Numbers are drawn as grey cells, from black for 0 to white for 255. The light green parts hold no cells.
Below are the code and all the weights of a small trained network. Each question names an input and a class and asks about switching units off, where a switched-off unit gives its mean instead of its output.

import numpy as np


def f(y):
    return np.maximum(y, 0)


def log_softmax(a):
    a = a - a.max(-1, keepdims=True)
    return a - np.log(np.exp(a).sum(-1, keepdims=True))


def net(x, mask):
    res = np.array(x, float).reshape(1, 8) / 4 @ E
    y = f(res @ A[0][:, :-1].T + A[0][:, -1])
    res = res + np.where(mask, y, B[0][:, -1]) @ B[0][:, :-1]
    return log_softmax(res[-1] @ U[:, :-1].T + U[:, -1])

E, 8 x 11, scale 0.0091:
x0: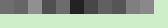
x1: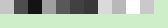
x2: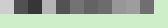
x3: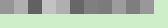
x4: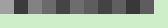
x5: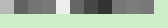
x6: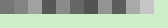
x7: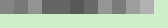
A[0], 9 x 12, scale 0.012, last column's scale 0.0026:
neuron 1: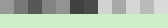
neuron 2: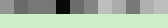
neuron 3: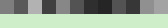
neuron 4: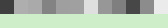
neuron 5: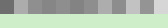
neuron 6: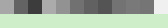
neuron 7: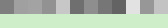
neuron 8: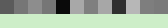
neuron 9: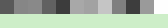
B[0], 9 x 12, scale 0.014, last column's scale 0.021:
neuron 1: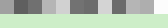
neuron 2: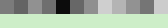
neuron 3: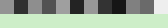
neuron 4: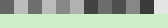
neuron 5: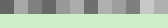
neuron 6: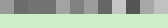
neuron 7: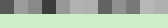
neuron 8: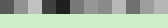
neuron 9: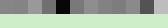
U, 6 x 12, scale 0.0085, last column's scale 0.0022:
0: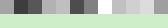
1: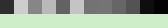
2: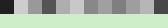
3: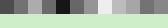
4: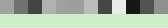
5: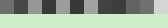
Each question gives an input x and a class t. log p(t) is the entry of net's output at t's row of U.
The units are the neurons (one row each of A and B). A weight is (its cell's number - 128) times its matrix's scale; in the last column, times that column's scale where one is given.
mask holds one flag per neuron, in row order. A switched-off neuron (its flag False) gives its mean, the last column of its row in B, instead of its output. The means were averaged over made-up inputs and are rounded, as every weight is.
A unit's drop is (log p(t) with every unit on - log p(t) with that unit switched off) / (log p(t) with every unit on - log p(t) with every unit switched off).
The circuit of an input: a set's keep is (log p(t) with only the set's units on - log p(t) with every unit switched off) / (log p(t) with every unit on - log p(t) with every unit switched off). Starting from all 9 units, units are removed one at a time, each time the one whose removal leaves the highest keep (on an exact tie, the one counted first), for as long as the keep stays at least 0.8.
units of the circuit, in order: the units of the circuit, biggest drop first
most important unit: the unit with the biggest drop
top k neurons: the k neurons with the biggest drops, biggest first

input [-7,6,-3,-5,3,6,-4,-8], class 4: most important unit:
neuron 1
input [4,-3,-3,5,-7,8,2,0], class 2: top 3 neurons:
neuron 7; neuron 5; neuron 9
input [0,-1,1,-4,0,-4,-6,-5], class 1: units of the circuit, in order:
neuron 1; neuron 4
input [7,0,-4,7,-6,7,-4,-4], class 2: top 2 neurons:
neuron 7; neuron 3
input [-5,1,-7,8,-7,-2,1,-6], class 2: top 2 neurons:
neuron 5; neuron 7
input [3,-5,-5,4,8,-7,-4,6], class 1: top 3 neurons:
neuron 4; neuron 9; neuron 1
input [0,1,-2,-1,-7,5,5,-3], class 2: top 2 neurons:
neuron 7; neuron 2
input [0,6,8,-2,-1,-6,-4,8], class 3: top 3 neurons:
neuron 2; neuron 8; neuron 3
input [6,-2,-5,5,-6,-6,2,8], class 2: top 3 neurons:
neuron 7; neuron 5; neuron 4
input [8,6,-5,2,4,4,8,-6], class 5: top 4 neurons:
neuron 3; neuron 2; neuron 5; neuron 7
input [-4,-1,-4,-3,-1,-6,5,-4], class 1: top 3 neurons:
neuron 4; neuron 1; neuron 2
